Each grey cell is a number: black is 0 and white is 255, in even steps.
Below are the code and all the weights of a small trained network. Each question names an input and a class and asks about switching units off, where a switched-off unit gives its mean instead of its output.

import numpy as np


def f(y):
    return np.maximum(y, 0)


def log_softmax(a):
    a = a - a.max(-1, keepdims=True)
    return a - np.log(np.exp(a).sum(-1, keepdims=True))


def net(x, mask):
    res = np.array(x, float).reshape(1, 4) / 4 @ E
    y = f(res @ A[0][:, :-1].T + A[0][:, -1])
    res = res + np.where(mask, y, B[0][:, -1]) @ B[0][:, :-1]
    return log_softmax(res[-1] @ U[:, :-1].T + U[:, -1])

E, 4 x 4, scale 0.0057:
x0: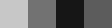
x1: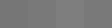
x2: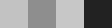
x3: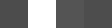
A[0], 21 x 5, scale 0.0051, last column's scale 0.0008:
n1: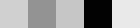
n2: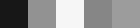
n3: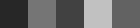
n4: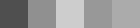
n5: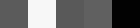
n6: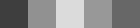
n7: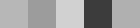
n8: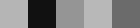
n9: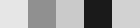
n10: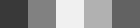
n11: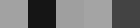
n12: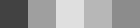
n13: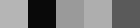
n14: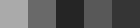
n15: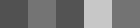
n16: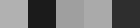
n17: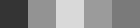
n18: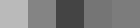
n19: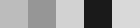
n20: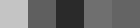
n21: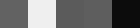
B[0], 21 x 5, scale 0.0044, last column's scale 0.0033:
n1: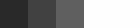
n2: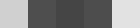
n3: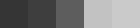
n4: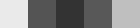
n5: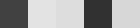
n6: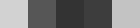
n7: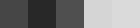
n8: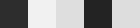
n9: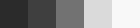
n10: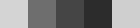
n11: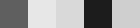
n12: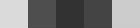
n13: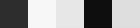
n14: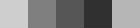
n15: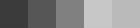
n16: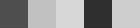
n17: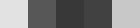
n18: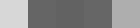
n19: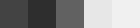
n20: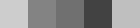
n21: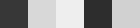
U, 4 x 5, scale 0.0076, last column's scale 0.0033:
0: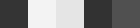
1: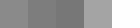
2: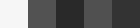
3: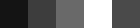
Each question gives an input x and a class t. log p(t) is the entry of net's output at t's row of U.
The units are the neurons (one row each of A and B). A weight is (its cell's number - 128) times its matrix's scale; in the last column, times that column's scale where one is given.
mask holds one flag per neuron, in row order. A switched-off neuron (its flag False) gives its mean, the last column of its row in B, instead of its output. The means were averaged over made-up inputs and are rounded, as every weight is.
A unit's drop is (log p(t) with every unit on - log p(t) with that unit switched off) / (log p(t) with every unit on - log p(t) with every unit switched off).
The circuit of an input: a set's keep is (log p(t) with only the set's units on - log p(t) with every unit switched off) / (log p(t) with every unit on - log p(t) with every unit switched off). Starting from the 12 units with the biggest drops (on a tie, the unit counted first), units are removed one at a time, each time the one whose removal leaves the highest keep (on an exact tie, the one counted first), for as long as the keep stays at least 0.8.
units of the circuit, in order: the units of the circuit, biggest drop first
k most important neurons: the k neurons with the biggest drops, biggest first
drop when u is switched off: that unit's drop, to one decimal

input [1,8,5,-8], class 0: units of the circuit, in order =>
n13; n8
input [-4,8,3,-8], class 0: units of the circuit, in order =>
n13; n8
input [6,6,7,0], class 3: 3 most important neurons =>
n1; n9; n19
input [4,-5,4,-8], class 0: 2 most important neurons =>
n13; n8
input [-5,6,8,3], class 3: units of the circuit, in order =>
n1; n19; n7
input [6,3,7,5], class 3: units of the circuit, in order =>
n1; n9; n19
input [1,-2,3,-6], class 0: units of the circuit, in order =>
n13; n8; n11
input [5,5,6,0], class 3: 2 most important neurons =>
n1; n9
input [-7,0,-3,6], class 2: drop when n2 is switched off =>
0.2
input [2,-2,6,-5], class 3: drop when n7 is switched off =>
0.2
